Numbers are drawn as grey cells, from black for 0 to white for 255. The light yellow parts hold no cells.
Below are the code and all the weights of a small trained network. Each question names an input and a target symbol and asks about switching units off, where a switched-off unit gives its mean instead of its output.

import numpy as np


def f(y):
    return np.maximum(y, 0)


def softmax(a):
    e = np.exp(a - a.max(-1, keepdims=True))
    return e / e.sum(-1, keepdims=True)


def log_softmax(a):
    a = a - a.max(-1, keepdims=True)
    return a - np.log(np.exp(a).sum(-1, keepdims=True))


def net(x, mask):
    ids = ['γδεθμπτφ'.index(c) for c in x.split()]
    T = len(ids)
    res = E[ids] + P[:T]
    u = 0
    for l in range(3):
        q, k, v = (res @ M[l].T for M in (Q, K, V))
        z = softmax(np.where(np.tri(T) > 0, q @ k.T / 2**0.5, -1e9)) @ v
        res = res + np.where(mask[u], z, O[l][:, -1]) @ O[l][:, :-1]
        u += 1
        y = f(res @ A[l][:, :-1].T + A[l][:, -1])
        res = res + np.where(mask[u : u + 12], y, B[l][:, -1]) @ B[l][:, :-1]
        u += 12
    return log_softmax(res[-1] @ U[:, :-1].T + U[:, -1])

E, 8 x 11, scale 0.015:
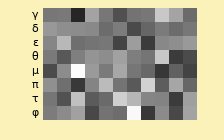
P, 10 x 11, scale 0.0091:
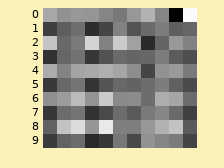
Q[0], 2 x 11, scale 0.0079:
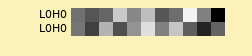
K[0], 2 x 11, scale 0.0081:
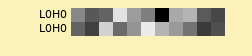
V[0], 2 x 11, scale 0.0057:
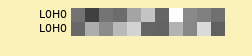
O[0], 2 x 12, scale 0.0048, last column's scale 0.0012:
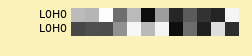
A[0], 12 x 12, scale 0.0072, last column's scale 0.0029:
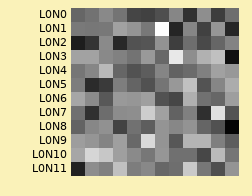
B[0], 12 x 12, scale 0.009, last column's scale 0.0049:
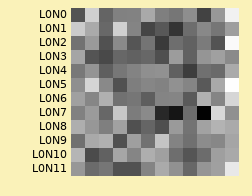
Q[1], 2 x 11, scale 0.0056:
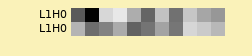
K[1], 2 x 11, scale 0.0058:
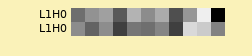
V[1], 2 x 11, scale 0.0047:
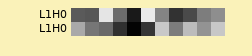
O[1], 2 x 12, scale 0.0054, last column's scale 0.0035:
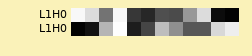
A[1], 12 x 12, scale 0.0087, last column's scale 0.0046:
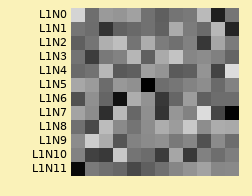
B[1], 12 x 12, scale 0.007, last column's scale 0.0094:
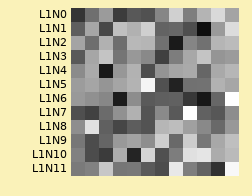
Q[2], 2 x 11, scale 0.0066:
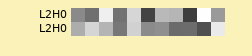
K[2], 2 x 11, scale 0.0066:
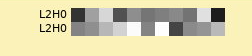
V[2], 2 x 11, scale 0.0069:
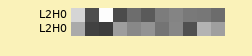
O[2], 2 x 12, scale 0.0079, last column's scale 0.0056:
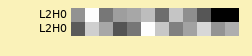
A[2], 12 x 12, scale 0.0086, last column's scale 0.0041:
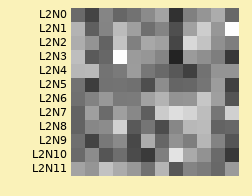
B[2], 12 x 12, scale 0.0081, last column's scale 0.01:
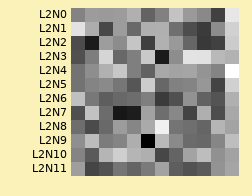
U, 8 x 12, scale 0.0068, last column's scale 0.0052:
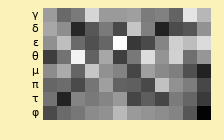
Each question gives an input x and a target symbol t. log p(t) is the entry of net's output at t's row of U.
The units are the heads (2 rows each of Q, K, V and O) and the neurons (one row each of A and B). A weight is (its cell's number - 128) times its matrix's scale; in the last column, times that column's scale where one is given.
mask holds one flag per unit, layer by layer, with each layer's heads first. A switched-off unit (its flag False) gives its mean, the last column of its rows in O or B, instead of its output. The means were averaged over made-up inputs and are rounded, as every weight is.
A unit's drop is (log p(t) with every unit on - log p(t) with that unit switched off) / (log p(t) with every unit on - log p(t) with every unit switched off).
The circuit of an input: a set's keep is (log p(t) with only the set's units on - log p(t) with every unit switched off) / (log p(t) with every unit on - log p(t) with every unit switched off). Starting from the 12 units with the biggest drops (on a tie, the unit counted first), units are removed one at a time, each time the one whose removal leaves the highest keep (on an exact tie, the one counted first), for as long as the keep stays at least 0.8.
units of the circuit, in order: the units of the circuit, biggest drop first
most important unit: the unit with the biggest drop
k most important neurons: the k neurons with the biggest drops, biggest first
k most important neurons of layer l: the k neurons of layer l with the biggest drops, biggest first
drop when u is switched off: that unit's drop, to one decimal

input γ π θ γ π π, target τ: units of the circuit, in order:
[L2H0, L1H0, L1N1, L2N5]
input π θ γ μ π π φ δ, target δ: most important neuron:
[L1N6]
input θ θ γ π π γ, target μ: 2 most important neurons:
[L0N5, L0N9]
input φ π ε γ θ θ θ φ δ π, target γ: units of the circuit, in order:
[L1H0, L2N8, L1N10]
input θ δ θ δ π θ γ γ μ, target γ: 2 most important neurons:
[L1N2, L1N11]
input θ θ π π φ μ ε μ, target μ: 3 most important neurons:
[L0N0, L0N2, L1N4]
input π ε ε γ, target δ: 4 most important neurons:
[L1N6, L0N5, L1N1, L2N3]
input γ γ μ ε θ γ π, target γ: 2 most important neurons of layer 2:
[L2N1, L2N8]
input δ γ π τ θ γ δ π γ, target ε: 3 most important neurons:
[L1N6, L0N11, L2N7]
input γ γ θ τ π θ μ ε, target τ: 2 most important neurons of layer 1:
[L1N11, L1N1]
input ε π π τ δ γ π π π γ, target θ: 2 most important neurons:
[L0N3, L2N0]
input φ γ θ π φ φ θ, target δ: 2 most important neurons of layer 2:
[L2N7, L2N3]
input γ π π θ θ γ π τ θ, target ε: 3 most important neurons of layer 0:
[L0N0, L0N5, L0N11]
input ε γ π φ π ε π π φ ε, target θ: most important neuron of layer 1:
[L1N11]
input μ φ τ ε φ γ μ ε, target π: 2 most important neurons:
[L1N7, L0N10]
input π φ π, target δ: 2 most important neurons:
[L1N0, L0N2]
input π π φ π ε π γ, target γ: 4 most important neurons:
[L0N1, L1N5, L2N1, L2N3]
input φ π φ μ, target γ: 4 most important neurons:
[L2N8, L1N10, L0N2, L1N4]
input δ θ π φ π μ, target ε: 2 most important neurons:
[L0N0, L1N10]
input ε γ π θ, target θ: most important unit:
L0H0
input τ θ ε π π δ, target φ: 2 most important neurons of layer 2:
[L2N2, L2N8]
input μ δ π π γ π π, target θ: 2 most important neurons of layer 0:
[L0N2, L0N11]
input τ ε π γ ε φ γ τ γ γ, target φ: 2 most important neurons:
[L2N2, L0N10]
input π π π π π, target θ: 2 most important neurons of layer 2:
[L2N1, L2N4]
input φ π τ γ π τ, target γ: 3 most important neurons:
[L0N2, L2N8, L1N10]
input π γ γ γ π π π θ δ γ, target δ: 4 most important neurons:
[L1N6, L0N5, L1N1, L2N3]
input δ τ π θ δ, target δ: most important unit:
L1N0
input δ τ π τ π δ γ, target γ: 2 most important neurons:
[L0N1, L2N1]
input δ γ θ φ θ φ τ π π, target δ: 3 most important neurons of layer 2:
[L2N1, L2N7, L2N9]
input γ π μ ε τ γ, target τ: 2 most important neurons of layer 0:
[L0N5, L0N2]
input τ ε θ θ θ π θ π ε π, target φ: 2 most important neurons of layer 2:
[L2N2, L2N8]
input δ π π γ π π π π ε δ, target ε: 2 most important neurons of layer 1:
[L1N10, L1N4]
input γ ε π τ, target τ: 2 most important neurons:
[L0N2, L0N5]
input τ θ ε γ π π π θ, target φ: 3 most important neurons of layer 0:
[L0N10, L0N2, L0N8]
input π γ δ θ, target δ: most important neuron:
[L1N6]
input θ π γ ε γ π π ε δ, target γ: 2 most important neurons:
[L0N10, L1N11]
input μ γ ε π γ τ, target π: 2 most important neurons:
[L1N7, L0N2]
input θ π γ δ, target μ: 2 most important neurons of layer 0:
[L0N2, L0N0]
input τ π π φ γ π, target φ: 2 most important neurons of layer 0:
[L0N10, L0N0]
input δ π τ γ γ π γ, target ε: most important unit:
L1H0
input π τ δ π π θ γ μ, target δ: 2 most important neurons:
[L0N0, L1N6]
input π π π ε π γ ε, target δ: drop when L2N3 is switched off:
0.1
